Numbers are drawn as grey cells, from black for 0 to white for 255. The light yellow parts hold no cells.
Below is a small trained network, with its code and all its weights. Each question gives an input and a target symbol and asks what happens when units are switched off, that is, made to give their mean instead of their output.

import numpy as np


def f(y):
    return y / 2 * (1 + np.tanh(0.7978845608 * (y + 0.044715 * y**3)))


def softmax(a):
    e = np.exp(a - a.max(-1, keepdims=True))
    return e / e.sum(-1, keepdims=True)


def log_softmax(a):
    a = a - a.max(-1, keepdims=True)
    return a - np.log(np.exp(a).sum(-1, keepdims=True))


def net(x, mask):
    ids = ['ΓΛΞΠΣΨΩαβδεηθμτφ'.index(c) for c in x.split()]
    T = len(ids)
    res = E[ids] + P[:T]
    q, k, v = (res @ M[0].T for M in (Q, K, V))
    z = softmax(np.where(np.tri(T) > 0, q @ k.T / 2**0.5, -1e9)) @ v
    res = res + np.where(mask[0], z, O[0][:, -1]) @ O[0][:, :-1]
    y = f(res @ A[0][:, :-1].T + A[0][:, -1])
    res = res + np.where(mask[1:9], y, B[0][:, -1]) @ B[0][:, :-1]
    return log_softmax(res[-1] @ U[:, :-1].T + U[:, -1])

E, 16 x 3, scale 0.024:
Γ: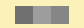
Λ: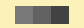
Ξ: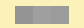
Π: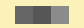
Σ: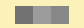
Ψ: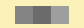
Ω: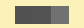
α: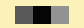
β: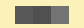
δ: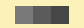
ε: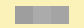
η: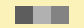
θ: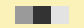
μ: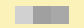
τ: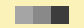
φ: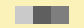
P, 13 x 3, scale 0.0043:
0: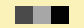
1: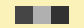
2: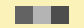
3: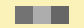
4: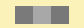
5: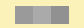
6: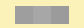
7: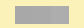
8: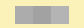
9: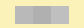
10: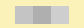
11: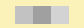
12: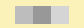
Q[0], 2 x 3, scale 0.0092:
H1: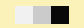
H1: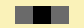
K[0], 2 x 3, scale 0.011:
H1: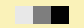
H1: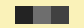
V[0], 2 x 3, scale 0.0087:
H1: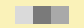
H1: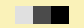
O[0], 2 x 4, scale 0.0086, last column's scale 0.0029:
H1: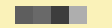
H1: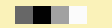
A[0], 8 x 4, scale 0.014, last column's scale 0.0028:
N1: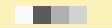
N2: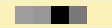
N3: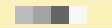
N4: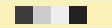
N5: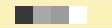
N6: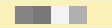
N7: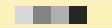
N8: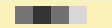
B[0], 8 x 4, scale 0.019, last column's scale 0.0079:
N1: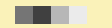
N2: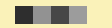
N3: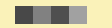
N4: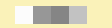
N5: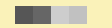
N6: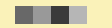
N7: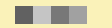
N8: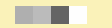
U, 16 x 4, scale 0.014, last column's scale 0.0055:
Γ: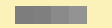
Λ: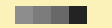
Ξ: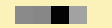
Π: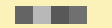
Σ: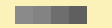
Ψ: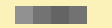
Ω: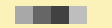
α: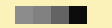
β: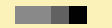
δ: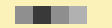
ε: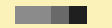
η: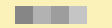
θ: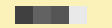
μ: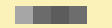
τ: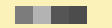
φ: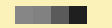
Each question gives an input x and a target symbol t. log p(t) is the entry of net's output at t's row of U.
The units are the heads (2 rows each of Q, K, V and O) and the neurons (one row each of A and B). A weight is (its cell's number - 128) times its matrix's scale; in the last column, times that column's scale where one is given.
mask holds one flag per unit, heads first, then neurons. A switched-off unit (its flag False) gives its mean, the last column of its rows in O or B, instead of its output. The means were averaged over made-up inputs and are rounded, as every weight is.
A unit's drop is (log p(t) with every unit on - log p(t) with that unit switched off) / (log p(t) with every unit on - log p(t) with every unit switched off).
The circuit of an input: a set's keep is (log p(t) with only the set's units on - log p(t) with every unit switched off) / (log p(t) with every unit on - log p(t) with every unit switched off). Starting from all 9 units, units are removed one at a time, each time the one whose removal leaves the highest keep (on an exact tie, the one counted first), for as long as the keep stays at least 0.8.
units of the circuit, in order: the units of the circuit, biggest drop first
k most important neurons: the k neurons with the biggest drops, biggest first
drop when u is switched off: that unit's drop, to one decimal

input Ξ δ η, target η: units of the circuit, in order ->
(N5; N4)
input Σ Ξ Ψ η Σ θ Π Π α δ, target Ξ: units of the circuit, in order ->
(N5; N2)
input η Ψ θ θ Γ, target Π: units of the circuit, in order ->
(H1; N2)
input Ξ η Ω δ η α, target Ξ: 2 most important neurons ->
(N6; N8)
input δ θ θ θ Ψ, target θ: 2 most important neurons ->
(N8; N4)
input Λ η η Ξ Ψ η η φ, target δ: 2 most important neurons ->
(N1; N2)
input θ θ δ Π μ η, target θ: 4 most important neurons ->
(N8; N2; N5; N7)
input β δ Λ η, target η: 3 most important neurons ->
(N5; N4; N1)
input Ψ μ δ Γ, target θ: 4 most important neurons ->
(N8; N4; N2; N5)
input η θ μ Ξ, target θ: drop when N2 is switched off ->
0.1
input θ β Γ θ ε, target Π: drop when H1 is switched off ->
1.0
